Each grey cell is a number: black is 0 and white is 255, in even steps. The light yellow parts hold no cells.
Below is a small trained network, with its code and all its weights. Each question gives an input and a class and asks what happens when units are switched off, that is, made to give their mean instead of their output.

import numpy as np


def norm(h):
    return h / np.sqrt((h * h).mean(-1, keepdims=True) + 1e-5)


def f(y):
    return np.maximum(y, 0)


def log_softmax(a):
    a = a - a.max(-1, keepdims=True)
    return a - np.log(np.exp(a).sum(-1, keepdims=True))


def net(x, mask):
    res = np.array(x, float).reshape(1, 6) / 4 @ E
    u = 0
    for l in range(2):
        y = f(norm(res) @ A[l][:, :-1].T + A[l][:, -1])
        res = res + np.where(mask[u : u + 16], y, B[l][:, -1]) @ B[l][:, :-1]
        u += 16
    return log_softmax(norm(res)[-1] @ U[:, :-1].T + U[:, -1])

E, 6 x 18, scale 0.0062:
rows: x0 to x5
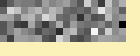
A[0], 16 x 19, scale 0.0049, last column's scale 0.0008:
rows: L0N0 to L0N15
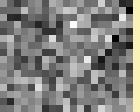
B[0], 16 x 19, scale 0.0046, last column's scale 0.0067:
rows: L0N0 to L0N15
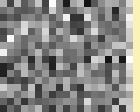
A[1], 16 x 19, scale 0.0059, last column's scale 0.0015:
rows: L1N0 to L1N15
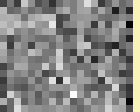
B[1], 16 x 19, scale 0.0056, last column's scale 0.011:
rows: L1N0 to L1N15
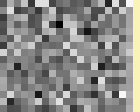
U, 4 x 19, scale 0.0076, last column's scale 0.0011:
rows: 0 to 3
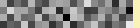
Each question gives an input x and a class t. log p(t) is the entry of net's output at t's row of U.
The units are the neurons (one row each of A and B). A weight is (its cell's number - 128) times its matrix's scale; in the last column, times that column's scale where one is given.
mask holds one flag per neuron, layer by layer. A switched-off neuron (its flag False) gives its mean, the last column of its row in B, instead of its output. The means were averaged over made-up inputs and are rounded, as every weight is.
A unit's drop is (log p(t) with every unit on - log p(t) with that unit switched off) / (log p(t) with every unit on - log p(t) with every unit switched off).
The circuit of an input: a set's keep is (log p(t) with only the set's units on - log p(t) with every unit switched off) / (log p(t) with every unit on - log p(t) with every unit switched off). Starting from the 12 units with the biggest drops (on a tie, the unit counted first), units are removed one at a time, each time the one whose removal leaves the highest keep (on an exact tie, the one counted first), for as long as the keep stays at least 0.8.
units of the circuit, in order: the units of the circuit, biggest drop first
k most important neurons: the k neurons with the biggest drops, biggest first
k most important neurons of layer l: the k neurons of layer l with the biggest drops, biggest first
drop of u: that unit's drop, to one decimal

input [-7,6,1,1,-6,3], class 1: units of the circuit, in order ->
L0N8, L1N4
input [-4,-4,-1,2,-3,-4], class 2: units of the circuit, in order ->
L0N0
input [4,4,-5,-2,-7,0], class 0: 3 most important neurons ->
L1N14, L1N0, L0N5
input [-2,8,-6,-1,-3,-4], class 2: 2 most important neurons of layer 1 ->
L1N13, L1N6
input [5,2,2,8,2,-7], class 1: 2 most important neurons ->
L1N13, L0N5
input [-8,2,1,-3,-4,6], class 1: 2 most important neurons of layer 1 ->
L1N3, L1N4
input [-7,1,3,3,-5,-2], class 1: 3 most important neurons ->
L0N8, L1N3, L1N4
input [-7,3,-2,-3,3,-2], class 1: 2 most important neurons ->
L0N2, L1N13
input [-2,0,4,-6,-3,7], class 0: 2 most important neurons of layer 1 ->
L1N0, L1N14
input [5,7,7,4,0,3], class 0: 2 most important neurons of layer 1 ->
L1N0, L1N15
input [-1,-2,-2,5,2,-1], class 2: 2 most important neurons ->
L0N0, L0N7
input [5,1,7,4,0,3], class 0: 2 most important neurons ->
L1N0, L0N9
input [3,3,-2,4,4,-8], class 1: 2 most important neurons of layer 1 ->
L1N13, L1N15
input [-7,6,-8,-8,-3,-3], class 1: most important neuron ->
L0N8
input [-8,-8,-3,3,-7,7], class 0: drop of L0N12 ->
0.1
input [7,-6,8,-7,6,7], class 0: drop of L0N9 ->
0.2
